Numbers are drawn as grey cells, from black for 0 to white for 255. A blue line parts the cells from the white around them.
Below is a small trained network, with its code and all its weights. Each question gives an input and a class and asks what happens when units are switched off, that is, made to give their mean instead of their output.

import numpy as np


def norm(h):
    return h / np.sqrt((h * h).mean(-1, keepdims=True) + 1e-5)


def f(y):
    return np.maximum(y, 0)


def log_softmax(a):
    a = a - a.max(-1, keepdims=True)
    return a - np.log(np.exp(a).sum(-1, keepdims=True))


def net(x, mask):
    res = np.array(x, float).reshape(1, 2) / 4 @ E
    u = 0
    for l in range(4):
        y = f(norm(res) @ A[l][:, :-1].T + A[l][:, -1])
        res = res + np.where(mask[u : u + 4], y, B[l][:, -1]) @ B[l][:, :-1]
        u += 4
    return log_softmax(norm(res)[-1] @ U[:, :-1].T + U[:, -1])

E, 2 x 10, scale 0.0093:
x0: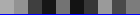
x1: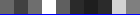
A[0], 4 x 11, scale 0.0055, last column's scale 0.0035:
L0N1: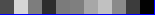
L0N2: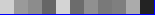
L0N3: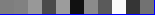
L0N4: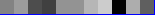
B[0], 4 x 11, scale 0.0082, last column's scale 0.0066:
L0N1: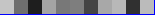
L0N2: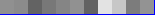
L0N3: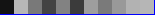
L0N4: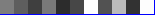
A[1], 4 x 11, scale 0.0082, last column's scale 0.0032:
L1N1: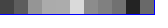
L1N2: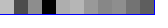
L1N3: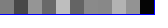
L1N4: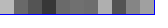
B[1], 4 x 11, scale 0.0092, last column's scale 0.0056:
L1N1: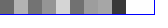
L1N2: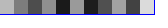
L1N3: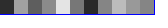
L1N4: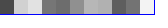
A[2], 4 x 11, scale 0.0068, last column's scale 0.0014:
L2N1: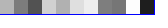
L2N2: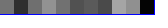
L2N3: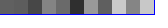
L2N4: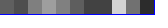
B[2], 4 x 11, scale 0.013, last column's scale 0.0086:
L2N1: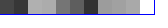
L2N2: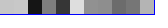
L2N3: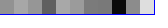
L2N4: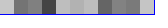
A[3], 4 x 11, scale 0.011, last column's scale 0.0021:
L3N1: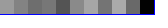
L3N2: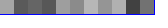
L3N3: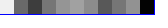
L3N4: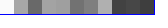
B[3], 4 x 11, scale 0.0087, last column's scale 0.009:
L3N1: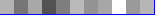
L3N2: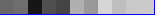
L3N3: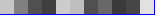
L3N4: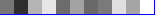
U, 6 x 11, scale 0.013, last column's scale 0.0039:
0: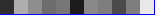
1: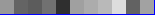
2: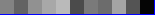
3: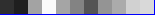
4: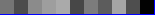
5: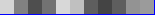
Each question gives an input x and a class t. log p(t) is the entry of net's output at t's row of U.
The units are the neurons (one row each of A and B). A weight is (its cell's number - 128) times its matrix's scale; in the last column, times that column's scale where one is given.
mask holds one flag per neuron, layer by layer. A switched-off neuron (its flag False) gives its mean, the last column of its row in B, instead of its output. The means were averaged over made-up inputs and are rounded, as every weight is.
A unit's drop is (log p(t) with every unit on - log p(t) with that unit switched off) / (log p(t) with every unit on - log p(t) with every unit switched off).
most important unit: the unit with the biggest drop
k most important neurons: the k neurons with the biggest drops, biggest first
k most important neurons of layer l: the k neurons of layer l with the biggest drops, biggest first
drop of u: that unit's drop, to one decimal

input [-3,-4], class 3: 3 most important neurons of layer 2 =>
[L2N1, L2N4, L2N2]
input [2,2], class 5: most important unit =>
L1N4
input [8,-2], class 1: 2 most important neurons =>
[L2N1, L1N1]
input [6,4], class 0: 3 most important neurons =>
[L1N4, L1N2, L0N4]
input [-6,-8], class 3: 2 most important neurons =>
[L2N1, L1N1]
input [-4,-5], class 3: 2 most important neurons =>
[L1N1, L2N1]
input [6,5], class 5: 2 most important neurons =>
[L1N1, L2N1]
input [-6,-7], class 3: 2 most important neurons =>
[L2N1, L1N1]
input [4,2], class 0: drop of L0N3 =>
0.0
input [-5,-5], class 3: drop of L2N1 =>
0.1
